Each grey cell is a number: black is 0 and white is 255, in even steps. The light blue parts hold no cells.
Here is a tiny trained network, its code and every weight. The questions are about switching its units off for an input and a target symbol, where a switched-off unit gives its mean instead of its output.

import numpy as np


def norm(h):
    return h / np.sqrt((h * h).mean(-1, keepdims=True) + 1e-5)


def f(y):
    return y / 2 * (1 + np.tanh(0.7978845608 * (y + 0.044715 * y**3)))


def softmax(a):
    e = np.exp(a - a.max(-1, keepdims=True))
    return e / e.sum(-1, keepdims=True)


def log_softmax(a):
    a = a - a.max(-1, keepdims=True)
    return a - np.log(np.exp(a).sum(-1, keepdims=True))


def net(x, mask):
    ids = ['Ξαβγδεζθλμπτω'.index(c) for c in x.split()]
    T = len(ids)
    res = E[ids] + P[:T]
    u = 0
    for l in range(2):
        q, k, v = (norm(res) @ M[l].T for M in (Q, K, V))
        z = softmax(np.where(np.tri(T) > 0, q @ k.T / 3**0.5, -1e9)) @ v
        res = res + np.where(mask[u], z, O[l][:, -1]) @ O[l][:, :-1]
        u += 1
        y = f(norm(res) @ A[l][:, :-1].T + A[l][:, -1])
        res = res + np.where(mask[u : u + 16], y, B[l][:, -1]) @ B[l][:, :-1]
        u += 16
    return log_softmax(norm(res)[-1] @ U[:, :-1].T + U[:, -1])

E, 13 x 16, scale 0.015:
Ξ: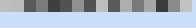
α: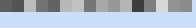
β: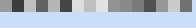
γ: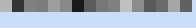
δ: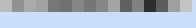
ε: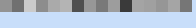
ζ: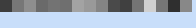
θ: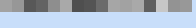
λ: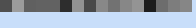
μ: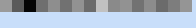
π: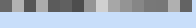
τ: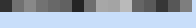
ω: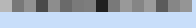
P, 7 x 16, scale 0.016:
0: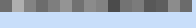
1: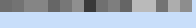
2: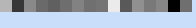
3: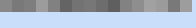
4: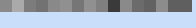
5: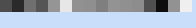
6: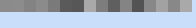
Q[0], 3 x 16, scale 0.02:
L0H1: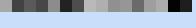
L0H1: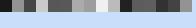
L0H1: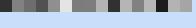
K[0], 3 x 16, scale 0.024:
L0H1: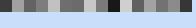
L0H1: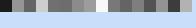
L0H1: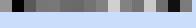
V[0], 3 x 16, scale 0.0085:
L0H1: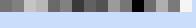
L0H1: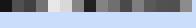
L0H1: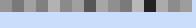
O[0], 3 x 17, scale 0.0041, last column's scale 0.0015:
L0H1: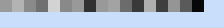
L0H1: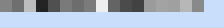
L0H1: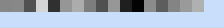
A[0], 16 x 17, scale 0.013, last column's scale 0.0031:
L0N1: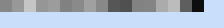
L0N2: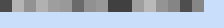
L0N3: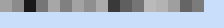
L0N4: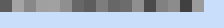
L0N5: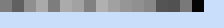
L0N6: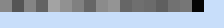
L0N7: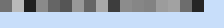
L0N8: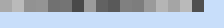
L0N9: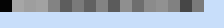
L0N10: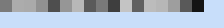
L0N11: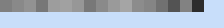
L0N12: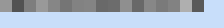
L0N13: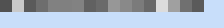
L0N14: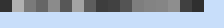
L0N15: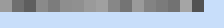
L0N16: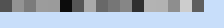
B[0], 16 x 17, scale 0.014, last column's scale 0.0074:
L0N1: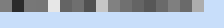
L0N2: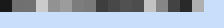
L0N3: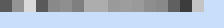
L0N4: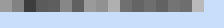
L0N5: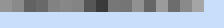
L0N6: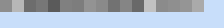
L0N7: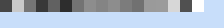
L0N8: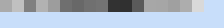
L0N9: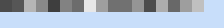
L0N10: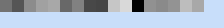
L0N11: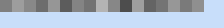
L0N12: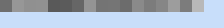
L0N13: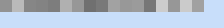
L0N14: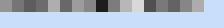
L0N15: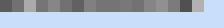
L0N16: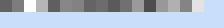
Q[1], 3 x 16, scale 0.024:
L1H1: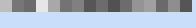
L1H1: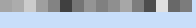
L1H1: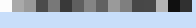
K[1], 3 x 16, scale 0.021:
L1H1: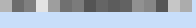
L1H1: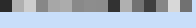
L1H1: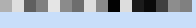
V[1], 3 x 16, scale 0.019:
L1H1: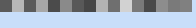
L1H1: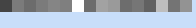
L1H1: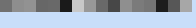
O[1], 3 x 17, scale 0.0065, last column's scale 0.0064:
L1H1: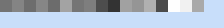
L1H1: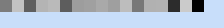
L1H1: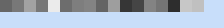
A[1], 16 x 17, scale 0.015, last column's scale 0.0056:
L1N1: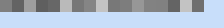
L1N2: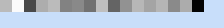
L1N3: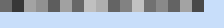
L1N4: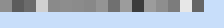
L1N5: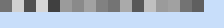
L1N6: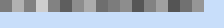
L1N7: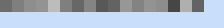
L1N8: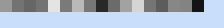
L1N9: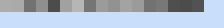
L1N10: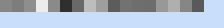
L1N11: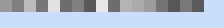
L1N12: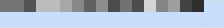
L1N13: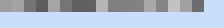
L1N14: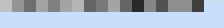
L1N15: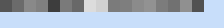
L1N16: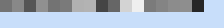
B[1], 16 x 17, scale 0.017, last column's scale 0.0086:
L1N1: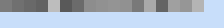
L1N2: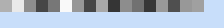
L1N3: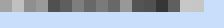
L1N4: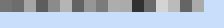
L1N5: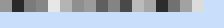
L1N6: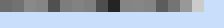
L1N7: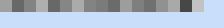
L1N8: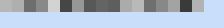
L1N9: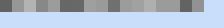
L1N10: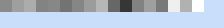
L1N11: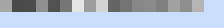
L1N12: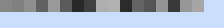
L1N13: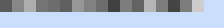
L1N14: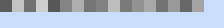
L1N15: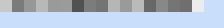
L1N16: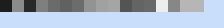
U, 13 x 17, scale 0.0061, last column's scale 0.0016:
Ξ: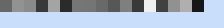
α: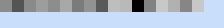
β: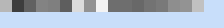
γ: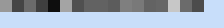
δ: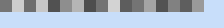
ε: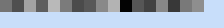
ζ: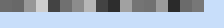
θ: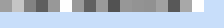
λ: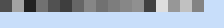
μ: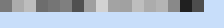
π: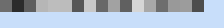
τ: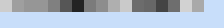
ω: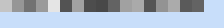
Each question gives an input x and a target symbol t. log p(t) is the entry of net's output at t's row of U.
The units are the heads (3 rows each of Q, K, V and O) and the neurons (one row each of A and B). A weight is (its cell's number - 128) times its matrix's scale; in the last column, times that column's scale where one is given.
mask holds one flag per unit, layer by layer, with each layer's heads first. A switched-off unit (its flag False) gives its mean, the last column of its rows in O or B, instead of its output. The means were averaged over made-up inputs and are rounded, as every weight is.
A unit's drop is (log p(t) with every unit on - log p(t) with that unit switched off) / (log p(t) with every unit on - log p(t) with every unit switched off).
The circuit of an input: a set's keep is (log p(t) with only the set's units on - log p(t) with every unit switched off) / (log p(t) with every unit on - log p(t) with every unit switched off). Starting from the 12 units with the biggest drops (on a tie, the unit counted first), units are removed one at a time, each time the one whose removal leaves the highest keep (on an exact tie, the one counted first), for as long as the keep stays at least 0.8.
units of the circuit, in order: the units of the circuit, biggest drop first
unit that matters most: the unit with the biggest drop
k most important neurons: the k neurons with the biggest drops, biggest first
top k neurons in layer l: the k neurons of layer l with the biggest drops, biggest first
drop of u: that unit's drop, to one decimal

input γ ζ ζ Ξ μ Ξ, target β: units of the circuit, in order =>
(L1H1; L1N11)
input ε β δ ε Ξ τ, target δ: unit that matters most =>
L0H1
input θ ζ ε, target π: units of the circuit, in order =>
(L1H1; L1N5; L0N13)
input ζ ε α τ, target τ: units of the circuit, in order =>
(L0N9; L1N3; L1N15)
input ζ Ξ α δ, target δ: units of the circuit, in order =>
(L0H1; L1N14)
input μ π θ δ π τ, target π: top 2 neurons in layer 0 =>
(L0N6; L0N14)
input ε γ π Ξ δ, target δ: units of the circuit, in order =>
(L1N14; L0H1)
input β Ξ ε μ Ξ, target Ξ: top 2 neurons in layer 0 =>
(L0N7; L0N10)
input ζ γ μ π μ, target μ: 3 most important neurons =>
(L0N3; L0N7; L1N15)
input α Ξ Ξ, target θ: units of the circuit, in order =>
(L1H1; L1N2)
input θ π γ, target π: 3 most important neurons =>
(L1N5; L0N8; L0N13)
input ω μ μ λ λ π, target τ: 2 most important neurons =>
(L0N7; L1N3)
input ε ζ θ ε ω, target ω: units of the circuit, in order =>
(L1N8; L0N14)
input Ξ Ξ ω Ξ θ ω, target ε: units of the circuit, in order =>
(L1H1)
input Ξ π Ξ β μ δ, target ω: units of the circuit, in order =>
(L0H1; L0N5; L1N8)
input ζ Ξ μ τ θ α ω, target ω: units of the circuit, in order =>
(L0H1; L1N8)
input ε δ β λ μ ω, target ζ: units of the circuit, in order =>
(L1H1; L1N6)
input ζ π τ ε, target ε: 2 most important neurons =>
(L1N12; L0N2)
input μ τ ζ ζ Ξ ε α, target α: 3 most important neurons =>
(L0N10; L1N4; L0N7)
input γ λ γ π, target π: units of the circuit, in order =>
(L1N5)
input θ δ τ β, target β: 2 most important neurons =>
(L1N11; L0N1)
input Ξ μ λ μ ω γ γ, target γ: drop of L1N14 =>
0.0
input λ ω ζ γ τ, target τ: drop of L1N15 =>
0.1
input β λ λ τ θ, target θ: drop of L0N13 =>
0.1
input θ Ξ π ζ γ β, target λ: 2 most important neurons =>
(L1N16; L0N5)
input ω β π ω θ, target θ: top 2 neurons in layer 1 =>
(L1N2; L1N5)
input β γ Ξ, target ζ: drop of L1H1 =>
0.2
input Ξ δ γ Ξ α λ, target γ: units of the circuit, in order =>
(L1H1)
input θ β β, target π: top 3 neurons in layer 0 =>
(L0N13; L0N8; L0N6)
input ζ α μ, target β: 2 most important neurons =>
(L1N11; L0N7)
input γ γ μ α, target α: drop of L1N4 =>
0.4
